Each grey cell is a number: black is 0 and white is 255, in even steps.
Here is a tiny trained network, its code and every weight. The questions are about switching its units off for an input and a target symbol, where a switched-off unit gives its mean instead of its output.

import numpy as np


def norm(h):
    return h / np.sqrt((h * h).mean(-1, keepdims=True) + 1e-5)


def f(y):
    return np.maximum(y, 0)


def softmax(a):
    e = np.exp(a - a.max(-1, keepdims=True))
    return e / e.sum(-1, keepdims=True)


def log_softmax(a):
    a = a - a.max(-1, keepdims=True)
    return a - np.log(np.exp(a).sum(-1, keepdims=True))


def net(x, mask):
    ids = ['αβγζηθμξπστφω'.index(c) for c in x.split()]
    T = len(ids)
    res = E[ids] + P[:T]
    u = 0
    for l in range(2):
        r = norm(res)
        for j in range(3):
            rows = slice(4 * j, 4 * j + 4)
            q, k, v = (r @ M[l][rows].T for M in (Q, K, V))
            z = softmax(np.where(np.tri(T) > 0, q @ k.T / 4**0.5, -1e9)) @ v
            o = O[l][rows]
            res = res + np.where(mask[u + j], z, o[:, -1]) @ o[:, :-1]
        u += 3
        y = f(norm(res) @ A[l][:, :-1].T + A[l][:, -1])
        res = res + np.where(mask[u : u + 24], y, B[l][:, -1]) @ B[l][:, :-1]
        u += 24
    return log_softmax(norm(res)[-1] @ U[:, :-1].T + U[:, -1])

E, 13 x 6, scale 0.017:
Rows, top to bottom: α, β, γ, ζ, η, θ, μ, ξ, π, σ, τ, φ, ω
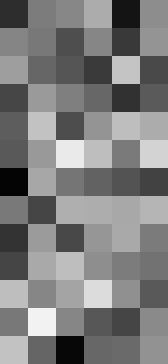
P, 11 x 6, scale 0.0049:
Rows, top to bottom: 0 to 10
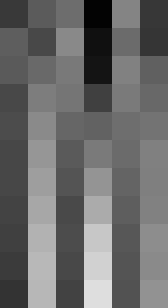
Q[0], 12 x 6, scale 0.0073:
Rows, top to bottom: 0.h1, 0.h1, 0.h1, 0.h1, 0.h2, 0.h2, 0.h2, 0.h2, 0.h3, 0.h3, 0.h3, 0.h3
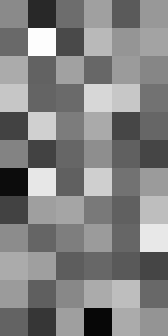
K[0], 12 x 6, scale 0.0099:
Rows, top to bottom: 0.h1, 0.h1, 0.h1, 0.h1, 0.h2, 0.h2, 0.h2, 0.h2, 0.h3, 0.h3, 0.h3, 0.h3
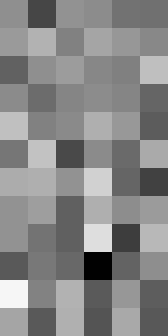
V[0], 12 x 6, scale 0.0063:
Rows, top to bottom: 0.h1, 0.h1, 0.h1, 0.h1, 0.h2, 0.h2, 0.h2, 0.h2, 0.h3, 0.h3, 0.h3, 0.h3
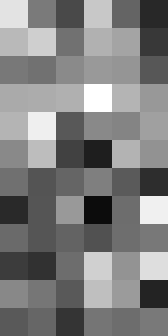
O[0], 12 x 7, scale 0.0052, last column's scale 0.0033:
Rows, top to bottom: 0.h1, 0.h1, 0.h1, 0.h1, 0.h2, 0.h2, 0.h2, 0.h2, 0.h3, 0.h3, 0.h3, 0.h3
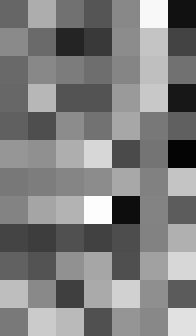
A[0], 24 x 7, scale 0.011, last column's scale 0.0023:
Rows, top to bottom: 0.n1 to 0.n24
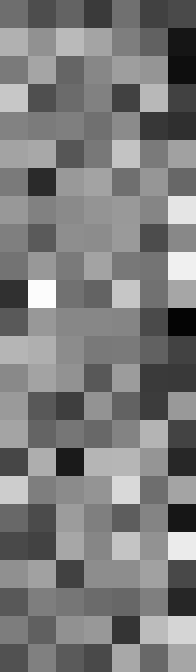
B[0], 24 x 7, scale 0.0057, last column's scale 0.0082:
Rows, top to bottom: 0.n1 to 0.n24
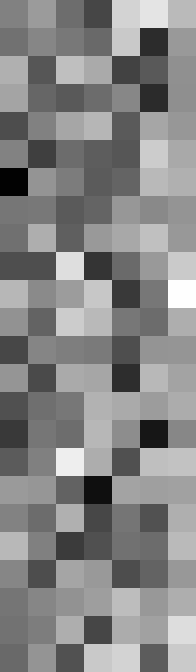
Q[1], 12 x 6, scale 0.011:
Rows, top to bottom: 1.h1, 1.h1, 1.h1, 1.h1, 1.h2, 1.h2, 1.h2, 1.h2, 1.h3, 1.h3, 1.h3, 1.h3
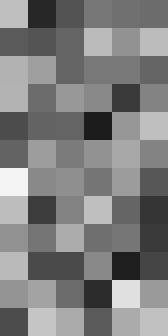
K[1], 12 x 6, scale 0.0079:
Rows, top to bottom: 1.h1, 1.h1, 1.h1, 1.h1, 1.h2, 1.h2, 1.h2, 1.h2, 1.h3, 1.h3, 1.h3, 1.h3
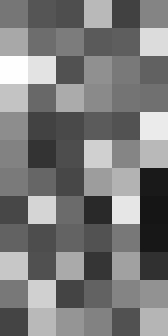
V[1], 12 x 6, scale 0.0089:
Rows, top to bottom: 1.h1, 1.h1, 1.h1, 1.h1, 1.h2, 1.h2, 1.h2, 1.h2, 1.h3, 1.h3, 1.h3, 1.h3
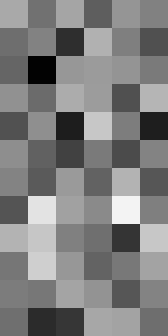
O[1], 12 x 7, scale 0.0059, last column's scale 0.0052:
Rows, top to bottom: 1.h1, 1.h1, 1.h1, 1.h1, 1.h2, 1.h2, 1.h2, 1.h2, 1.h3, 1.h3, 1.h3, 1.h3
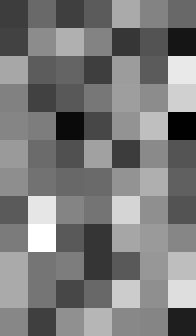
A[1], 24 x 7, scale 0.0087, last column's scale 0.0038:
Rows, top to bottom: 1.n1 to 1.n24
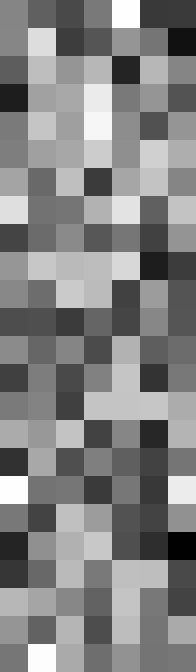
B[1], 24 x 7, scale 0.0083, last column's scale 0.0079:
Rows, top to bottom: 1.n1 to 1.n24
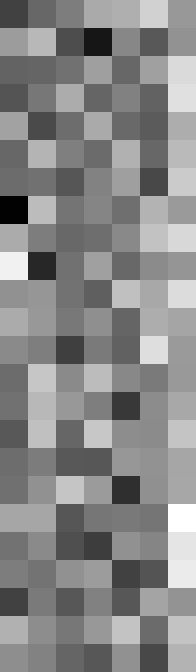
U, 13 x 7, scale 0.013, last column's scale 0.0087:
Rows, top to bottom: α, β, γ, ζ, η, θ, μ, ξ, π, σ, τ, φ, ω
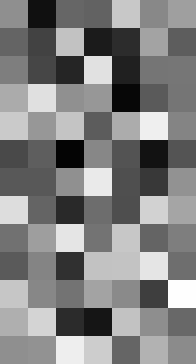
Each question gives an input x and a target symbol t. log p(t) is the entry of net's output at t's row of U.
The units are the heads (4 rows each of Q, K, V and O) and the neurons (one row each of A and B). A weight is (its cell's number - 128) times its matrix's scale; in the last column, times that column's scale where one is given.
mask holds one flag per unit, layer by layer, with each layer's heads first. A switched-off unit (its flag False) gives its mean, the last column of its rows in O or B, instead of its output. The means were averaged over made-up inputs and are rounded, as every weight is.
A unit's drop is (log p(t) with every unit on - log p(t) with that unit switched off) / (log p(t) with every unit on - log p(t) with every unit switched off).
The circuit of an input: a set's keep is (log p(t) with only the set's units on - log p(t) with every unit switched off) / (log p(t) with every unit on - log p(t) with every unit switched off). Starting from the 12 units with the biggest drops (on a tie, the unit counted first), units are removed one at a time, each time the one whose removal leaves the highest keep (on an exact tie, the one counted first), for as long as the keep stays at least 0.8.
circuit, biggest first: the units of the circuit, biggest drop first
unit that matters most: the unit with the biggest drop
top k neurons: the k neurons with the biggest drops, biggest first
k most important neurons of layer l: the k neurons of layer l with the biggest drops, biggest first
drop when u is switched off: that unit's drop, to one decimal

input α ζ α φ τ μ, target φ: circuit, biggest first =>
0.h2
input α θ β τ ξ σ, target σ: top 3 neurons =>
0.n7; 1.n1; 1.n8
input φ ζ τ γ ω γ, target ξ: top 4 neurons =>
0.n18; 0.n17; 0.n21; 0.n2
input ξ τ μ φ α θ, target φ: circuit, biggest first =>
0.n20; 0.h2
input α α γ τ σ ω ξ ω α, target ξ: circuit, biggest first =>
1.h2; 0.h2; 1.n12
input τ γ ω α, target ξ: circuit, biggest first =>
0.h2; 1.h2; 1.n12
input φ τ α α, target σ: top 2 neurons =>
0.n24; 0.n2
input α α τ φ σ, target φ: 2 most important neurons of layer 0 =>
0.n11; 0.n20
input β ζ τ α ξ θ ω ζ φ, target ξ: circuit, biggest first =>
0.h2; 1.h2
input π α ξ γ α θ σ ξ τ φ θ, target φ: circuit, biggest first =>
0.h2; 0.n20
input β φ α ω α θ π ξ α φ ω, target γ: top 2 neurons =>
0.n4; 0.n15
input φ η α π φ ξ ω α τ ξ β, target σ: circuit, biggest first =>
0.h2; 0.n24; 1.n1
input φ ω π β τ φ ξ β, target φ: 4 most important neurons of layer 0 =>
0.n11; 0.n14; 0.n1; 0.n4
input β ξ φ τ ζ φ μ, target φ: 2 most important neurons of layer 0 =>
0.n1; 0.n11
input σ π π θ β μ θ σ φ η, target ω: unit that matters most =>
0.n17
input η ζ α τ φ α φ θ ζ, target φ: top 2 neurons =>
0.n1; 0.n11
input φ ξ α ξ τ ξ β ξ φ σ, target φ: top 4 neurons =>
0.n20; 0.n11; 0.n1; 0.n24
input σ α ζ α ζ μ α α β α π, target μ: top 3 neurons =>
0.n17; 1.n5; 1.n4
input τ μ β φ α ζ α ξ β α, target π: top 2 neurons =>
0.n24; 0.n1
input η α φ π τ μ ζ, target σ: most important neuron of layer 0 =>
0.n24
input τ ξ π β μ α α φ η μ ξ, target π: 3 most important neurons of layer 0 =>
0.n17; 0.n1; 0.n7
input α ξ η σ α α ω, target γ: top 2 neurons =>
0.n4; 0.n24
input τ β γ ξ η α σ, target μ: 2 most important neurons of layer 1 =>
1.n5; 1.n10
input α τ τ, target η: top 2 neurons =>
0.n6; 0.n18
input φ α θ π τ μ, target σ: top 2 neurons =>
0.n24; 1.n1
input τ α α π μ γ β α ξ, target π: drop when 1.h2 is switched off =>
0.2
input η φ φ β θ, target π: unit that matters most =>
0.h2
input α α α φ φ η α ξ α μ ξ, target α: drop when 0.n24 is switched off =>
0.2
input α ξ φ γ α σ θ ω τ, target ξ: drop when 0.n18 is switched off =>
1.1
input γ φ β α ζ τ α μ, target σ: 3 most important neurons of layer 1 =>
1.n1; 1.n14; 1.n9
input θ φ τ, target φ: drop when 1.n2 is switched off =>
0.1
